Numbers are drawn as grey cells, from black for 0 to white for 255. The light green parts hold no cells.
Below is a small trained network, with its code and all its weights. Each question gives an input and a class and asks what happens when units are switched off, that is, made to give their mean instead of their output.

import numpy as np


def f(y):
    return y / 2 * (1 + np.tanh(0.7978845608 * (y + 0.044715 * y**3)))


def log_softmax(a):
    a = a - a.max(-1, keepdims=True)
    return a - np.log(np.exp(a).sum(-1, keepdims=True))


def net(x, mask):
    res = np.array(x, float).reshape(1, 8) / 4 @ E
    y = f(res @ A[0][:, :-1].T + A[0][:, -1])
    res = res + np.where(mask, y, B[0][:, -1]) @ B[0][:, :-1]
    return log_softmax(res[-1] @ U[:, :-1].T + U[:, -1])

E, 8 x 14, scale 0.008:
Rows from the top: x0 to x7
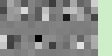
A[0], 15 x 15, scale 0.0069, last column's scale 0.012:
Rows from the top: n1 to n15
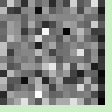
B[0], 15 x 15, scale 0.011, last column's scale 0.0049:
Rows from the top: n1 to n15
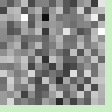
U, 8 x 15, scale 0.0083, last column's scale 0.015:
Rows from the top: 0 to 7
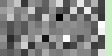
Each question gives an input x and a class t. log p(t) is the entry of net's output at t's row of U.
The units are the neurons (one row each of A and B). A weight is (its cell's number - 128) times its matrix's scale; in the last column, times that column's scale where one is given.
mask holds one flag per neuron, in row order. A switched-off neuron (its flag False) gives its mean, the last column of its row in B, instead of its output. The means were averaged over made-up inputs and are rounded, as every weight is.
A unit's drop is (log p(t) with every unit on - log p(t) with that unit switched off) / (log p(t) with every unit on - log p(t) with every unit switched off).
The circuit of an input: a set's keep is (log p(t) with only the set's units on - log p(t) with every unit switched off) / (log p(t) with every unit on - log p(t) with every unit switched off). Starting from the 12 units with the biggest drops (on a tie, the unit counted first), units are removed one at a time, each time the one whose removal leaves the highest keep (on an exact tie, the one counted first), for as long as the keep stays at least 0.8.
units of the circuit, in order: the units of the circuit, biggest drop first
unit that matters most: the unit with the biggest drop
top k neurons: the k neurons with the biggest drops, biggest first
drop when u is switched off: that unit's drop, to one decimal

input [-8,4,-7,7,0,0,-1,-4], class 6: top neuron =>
(n10)
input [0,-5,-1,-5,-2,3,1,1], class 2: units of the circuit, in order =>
(n12, n1)
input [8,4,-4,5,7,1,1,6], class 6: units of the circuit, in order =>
(n1, n4)
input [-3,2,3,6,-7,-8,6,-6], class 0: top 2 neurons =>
(n14, n6)
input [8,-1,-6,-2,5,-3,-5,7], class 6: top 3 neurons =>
(n1, n4, n5)
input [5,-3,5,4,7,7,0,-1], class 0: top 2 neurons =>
(n2, n7)
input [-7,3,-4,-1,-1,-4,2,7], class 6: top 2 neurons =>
(n10, n5)
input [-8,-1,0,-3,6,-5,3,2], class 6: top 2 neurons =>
(n10, n5)
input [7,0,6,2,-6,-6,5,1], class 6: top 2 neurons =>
(n1, n2)
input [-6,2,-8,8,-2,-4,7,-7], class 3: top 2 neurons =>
(n5, n11)
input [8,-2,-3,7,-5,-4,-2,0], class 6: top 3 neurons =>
(n1, n4, n5)
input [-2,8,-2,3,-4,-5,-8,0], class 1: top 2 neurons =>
(n11, n12)
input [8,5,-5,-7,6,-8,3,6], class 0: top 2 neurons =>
(n14, n6)
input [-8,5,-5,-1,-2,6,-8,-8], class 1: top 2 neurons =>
(n11, n1)
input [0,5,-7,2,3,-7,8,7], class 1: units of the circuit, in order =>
(n13, n8)
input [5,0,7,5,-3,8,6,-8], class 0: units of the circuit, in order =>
(n2)
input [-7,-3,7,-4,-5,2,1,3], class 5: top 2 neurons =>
(n5, n1)
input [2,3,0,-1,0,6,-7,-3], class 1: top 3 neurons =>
(n11, n14, n5)
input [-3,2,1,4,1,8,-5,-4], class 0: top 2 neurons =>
(n2, n7)
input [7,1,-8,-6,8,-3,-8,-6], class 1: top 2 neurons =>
(n11, n5)
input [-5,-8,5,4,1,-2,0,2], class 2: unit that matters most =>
n12
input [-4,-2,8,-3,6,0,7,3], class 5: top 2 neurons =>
(n5, n11)
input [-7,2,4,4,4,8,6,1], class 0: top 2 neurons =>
(n2, n7)
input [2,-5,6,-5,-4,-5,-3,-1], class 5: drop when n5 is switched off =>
1.0
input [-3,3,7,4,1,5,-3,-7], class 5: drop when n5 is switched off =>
0.9
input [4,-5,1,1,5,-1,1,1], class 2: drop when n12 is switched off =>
0.8
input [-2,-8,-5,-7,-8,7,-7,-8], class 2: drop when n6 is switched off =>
0.0
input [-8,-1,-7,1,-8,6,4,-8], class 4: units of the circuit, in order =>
(n5)
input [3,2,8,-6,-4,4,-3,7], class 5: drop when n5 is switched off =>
1.0
